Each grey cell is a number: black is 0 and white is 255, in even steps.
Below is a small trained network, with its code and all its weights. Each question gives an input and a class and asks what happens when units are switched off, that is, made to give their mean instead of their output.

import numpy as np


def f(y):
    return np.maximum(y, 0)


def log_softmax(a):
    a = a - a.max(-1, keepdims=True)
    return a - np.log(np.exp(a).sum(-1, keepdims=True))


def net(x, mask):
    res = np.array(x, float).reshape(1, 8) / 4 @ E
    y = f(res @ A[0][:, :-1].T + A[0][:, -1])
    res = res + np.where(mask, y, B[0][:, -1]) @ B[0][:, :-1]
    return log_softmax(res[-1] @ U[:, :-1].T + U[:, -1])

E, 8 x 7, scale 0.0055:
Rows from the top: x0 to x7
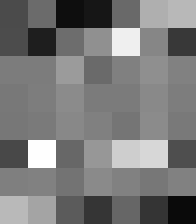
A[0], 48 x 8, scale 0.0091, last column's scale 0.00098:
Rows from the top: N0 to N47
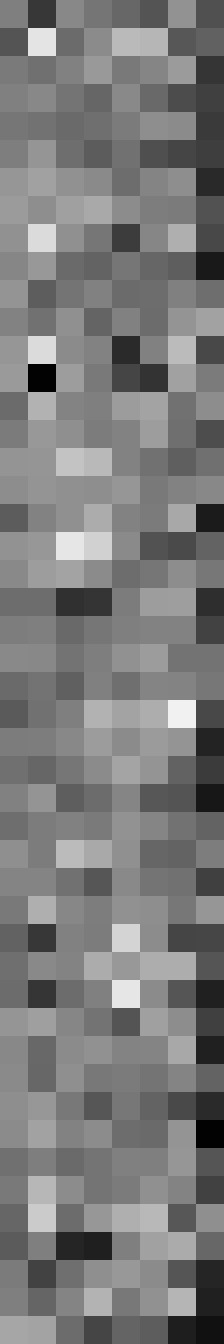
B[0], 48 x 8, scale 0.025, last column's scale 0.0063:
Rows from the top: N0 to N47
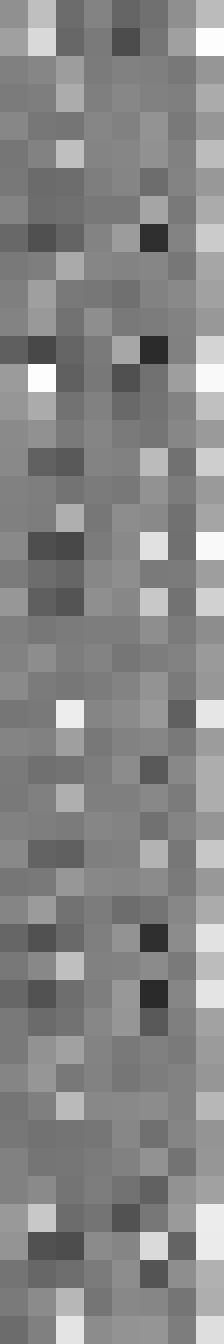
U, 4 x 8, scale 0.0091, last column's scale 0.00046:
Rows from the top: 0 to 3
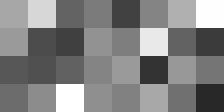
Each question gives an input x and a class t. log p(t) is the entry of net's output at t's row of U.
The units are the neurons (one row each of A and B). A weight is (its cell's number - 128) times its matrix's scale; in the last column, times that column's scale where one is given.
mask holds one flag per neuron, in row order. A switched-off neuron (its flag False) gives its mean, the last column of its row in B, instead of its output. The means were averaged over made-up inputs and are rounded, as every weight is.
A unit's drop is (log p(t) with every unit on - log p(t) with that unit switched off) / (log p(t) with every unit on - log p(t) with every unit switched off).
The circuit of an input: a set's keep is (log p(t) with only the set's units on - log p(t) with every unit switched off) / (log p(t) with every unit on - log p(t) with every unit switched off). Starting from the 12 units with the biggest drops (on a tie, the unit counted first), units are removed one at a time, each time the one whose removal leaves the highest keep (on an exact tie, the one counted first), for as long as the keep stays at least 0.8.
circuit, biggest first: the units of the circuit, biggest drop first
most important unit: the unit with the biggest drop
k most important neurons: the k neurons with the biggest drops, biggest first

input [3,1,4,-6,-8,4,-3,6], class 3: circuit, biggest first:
N47
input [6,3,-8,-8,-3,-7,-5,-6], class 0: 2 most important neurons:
N13, N0
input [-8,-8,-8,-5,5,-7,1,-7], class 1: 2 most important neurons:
N19, N16
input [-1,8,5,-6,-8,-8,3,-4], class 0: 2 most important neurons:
N13, N0
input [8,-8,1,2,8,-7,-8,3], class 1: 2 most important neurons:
N44, N21
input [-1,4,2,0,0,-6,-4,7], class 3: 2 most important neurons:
N47, N1
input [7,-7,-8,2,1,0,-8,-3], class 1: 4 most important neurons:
N44, N21, N35, N33
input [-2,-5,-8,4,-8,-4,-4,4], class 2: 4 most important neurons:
N12, N1, N8, N43
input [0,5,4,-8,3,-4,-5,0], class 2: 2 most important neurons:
N1, N43
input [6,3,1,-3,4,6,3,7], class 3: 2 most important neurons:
N47, N13
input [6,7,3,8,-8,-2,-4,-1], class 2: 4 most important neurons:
N35, N33, N19, N16
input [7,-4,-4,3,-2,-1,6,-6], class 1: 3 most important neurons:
N44, N21, N47
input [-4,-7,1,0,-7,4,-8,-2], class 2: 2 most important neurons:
N12, N8
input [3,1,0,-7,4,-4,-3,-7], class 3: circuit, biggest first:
N25
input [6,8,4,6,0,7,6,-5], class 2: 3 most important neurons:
N35, N33, N13
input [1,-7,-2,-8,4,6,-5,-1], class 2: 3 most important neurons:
N12, N8, N13
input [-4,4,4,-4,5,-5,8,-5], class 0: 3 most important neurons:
N13, N47, N0
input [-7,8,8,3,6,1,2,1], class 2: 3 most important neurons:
N33, N35, N44
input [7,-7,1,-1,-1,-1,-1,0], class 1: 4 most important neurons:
N44, N21, N35, N33
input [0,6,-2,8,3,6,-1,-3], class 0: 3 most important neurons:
N1, N43, N12
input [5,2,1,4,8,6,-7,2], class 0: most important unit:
N1
